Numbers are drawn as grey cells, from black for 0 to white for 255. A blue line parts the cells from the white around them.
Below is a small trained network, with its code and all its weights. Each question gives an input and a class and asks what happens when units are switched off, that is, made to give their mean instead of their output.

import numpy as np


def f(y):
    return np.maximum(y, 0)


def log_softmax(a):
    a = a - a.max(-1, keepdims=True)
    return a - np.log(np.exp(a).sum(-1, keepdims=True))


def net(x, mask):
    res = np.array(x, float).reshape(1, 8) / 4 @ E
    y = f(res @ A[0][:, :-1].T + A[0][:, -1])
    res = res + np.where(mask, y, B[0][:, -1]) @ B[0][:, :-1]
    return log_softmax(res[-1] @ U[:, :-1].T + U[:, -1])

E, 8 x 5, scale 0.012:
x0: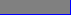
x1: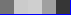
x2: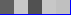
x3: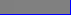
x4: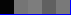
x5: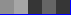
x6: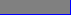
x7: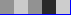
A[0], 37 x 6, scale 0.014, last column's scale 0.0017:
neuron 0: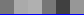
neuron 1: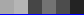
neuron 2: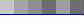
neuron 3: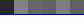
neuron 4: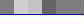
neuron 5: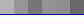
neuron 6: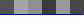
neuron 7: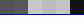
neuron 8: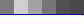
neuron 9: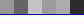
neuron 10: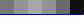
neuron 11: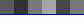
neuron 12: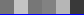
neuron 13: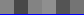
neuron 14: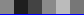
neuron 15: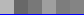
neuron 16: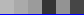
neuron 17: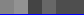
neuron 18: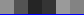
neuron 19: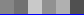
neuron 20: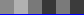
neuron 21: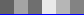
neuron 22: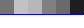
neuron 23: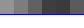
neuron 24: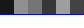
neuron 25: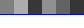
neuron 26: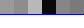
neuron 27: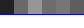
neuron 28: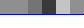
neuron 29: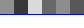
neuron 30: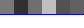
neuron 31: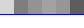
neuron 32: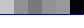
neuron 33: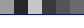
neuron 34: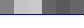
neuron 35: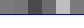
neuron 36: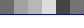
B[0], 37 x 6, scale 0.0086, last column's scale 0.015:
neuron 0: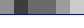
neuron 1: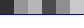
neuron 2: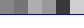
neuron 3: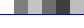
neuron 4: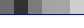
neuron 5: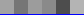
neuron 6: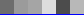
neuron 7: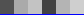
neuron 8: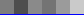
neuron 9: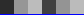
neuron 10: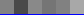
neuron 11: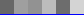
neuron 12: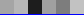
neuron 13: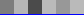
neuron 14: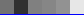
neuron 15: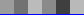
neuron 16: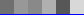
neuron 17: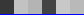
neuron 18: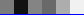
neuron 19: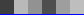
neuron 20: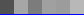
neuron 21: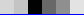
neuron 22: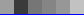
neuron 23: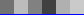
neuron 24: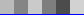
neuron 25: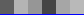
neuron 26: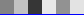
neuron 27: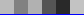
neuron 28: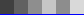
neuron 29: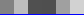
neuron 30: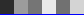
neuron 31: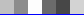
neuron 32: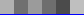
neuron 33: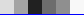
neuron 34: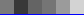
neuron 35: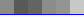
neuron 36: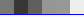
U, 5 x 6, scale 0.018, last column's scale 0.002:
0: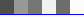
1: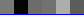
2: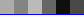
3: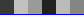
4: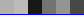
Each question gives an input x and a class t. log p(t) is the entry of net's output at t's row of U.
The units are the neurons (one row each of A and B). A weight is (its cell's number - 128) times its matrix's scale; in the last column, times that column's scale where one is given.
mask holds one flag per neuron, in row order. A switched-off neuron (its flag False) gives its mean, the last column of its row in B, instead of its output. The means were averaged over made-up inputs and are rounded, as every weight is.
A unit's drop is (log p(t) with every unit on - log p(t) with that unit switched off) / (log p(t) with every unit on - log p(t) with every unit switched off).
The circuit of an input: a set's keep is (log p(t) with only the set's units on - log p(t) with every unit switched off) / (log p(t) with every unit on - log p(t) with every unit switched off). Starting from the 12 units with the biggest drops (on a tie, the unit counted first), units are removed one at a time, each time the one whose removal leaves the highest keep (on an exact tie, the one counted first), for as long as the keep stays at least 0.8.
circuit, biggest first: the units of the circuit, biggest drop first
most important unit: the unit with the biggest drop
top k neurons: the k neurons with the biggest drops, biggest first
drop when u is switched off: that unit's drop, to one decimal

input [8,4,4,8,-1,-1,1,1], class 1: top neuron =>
[neuron 33]
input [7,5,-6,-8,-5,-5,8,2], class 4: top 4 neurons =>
[neuron 33; neuron 29; neuron 26; neuron 18]
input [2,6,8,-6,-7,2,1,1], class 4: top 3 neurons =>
[neuron 21; neuron 12; neuron 24]
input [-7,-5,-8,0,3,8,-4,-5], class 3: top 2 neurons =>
[neuron 17; neuron 23]
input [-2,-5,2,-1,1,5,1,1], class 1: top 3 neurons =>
[neuron 18; neuron 7; neuron 19]
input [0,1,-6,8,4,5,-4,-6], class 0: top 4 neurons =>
[neuron 30; neuron 11; neuron 21; neuron 12]
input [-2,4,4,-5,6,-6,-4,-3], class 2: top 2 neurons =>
[neuron 27; neuron 3]
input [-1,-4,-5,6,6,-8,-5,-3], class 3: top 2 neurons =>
[neuron 7; neuron 29]
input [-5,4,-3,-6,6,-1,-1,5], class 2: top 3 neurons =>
[neuron 24; neuron 27; neuron 3]
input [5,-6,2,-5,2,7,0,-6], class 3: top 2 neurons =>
[neuron 17; neuron 25]
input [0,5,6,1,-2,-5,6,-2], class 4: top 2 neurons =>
[neuron 21; neuron 18]
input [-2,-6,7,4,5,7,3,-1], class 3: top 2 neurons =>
[neuron 25; neuron 17]
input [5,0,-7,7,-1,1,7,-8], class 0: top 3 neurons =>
[neuron 30; neuron 11; neuron 21]
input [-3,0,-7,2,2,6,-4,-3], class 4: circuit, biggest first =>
[neuron 33]
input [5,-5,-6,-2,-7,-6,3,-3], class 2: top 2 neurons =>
[neuron 31; neuron 15]
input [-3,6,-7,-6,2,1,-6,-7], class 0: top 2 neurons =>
[neuron 30; neuron 11]
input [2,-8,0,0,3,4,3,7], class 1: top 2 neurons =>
[neuron 18; neuron 30]
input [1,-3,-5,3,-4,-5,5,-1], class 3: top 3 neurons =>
[neuron 9; neuron 21; neuron 29]
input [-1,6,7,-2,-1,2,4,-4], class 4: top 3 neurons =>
[neuron 21; neuron 18; neuron 14]
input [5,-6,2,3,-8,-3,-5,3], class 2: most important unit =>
neuron 31
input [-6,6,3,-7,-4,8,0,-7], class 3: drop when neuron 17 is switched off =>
0.4
